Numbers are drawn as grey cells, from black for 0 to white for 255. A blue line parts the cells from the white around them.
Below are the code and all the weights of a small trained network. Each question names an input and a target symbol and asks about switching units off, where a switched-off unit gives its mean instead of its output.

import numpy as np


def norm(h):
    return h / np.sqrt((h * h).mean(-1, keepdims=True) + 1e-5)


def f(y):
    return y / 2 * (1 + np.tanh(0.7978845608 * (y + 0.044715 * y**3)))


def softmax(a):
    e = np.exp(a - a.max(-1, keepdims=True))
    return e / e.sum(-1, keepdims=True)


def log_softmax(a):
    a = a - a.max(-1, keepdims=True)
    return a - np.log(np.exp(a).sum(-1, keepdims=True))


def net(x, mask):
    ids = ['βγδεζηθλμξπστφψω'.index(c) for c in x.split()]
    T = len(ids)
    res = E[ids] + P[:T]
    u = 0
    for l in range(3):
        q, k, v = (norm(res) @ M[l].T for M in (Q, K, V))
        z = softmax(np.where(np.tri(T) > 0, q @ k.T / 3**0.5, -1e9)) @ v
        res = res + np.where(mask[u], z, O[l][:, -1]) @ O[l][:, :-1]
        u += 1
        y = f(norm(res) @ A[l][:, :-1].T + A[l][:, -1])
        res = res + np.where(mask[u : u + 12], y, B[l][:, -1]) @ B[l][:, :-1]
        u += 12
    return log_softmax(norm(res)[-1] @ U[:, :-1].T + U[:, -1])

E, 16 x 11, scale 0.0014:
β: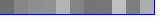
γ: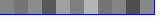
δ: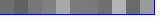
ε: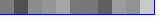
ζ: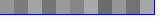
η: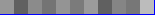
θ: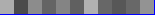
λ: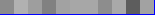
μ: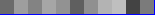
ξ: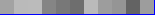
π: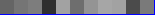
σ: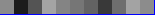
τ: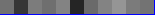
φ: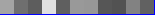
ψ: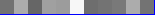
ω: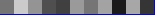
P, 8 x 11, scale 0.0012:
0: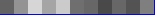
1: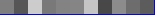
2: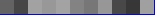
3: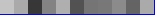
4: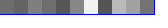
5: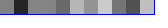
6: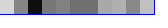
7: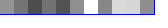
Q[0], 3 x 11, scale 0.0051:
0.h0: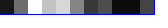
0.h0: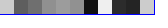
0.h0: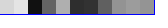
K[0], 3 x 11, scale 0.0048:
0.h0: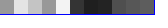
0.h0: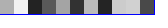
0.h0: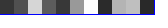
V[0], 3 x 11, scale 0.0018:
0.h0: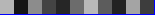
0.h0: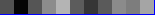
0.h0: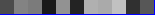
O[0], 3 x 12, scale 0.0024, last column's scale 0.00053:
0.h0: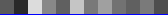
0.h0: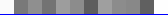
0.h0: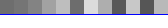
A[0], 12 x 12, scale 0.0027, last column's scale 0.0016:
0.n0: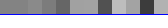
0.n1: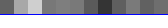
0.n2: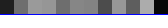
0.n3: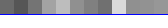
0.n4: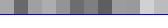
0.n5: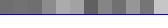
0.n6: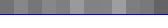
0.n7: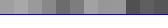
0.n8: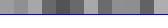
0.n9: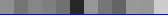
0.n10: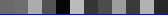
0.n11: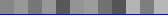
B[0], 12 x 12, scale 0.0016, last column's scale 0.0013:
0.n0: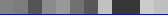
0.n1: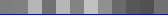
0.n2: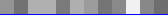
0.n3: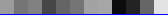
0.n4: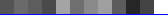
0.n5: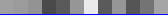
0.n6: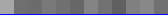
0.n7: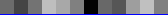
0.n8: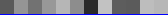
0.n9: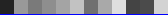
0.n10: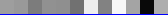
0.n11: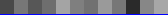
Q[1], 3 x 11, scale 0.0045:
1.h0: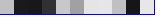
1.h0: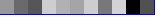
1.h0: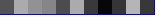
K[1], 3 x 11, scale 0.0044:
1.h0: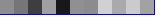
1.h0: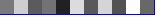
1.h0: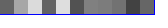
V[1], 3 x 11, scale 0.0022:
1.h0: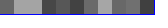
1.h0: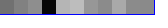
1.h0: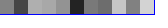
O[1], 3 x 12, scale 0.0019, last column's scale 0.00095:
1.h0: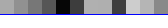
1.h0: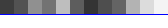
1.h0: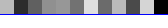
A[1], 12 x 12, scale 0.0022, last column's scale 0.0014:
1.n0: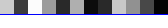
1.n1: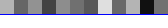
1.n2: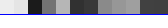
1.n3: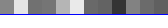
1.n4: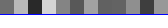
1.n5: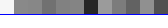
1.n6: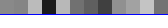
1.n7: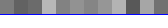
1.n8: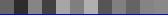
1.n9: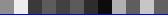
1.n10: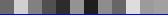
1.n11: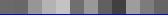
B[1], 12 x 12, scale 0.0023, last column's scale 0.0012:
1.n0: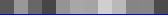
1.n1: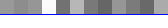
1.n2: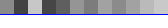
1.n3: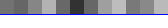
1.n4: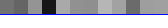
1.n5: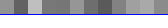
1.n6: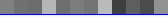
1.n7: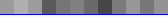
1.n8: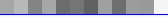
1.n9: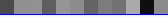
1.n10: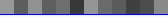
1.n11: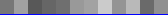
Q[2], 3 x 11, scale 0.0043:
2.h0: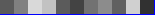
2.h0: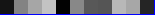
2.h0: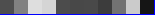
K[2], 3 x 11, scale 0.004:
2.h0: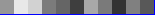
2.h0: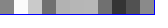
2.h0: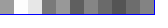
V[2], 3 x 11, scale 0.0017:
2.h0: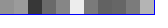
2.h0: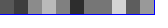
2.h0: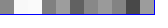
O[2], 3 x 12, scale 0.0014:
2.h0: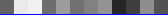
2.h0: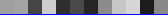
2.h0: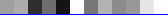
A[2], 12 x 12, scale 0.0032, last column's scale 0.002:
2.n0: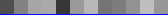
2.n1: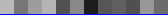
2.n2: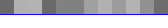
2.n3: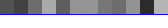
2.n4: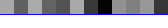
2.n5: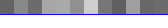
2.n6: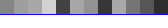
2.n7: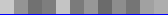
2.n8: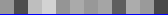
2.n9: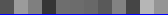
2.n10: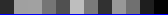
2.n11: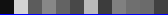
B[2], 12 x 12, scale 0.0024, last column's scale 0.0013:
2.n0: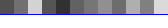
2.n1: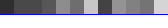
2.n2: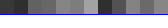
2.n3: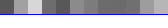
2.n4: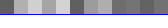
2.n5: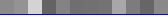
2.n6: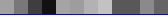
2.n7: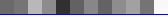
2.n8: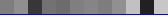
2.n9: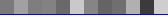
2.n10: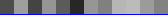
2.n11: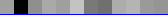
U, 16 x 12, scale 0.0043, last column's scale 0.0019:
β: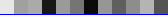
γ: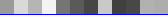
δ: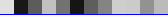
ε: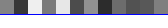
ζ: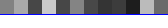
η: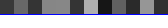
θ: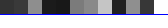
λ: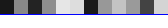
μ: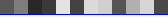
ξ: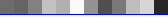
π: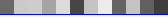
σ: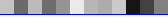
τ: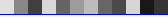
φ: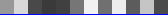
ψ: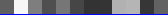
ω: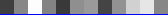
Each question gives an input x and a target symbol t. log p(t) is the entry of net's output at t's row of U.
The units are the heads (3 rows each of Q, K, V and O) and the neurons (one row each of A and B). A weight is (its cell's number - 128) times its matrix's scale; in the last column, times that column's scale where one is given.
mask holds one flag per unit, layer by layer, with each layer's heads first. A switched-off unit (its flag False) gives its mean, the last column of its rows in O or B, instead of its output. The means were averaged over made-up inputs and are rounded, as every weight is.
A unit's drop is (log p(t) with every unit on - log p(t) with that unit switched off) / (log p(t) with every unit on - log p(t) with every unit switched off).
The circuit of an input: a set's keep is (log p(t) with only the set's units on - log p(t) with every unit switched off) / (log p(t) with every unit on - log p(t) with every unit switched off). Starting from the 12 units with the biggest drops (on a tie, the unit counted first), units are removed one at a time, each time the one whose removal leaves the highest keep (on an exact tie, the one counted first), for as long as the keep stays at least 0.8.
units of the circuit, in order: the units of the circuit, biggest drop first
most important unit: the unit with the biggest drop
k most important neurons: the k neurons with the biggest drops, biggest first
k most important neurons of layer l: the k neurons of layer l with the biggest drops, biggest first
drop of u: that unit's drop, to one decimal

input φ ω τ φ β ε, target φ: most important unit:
0.n10
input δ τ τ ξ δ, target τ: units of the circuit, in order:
(0.h0 2.n8 1.n1)
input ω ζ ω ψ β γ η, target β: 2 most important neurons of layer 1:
(1.n2 1.n9)
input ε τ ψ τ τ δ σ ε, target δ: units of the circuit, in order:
(0.h0 2.h0)
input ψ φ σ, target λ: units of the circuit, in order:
(0.h0 2.n0 1.n9)
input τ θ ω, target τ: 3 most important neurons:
(2.n8 1.n1 0.n3)
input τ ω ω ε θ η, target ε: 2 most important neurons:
(2.n4 2.n1)
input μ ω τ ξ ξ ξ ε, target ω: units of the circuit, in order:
(0.h0 2.n0)
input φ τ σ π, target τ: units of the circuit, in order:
(0.h0 2.n8 1.n1 1.n4)
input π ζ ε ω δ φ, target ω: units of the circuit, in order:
(0.h0 2.n3 2.n0)
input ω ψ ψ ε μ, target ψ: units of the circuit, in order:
(0.h0 1.n9)
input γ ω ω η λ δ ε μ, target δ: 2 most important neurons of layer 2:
(2.n3 2.n7)
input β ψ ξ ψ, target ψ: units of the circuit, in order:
(0.h0 2.n10 1.n9)
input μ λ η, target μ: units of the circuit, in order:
(0.h0)
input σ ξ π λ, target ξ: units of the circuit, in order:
(0.h0 2.n11)
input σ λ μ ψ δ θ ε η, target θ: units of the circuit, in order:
(0.h0 2.n8 2.n0)
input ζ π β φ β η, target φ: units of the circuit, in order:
(0.n10 0.h0 2.n11)
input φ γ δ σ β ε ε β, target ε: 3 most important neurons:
(2.n1 2.n4 1.n5)
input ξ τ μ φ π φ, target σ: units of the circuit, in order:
(0.n10 1.h0 0.h0)
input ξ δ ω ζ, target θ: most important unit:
1.h0
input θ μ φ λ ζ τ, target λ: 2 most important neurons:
(0.n9 2.n9)
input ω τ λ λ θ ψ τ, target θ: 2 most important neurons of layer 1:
(1.n4 1.n1)
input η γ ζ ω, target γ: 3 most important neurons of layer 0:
(0.n10 0.n11 0.n3)
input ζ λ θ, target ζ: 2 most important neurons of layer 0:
(0.n9 0.n10)
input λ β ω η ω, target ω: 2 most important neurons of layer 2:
(2.n11 2.n3)
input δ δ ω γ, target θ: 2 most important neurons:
(1.n2 2.n1)
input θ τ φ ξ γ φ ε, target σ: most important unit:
1.h0
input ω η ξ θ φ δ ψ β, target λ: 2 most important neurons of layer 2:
(2.n0 2.n1)
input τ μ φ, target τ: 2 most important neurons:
(2.n8 0.n10)
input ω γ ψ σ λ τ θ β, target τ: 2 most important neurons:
(2.n8 0.n3)
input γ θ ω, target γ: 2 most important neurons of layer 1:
(1.n2 1.n3)
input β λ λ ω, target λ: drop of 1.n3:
0.2
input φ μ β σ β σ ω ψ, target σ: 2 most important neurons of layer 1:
(1.n10 1.n0)
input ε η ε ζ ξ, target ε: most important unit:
0.h0
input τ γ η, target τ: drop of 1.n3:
0.1
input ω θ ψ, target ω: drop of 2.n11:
0.1
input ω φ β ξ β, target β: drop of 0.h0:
0.6
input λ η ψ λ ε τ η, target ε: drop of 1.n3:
0.2
